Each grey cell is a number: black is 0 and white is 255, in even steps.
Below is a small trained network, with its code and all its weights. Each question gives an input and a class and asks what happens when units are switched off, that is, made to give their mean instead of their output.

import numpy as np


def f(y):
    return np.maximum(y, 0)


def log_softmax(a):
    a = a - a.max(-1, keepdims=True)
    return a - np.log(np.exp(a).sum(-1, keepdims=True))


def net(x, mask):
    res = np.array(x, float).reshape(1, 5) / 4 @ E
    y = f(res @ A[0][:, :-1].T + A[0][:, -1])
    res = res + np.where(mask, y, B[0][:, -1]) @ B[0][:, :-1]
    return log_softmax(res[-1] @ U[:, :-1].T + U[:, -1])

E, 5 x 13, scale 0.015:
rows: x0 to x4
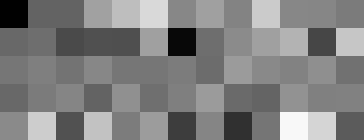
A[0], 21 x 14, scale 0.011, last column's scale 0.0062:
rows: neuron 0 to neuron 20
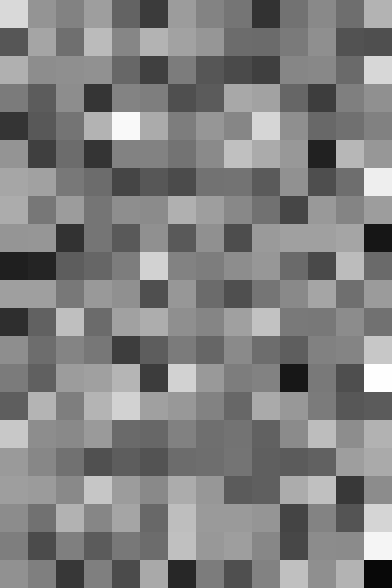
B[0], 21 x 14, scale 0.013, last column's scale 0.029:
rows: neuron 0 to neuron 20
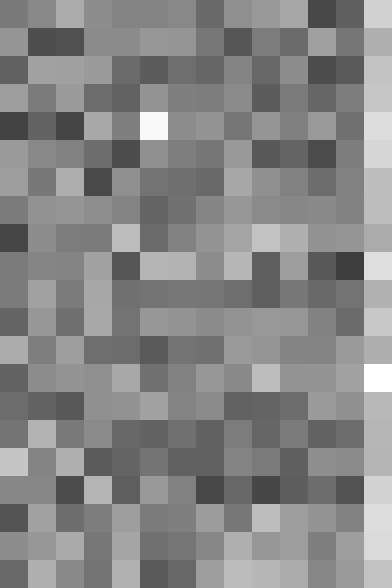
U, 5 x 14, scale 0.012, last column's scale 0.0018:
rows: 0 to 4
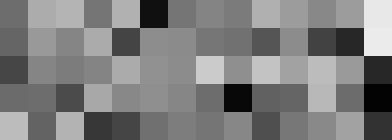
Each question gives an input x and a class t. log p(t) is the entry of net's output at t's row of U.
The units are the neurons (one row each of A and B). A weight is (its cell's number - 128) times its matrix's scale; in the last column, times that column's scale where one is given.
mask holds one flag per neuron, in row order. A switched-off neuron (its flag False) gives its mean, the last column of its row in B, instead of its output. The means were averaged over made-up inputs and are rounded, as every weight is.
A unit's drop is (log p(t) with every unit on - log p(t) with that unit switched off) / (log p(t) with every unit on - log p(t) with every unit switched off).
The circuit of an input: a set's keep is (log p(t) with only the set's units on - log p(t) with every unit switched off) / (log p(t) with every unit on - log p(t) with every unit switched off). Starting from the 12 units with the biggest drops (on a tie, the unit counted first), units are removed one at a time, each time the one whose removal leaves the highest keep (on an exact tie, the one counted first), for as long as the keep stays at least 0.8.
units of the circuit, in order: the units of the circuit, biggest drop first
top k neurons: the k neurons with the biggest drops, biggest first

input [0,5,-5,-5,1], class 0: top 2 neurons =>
neuron 4; neuron 20
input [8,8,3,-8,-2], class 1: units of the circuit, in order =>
neuron 9
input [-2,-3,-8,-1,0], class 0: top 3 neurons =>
neuron 9; neuron 4; neuron 5
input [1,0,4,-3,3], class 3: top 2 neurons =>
neuron 9; neuron 13
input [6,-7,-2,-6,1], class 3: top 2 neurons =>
neuron 17; neuron 1
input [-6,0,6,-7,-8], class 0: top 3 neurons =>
neuron 13; neuron 18; neuron 19
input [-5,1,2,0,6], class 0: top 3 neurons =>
neuron 20; neuron 9; neuron 8
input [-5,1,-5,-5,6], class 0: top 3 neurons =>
neuron 20; neuron 9; neuron 8
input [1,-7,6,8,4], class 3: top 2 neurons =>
neuron 9; neuron 1
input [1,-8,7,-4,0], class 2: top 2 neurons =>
neuron 13; neuron 18
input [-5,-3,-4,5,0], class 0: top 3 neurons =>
neuron 9; neuron 4; neuron 5
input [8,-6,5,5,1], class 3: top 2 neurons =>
neuron 17; neuron 1
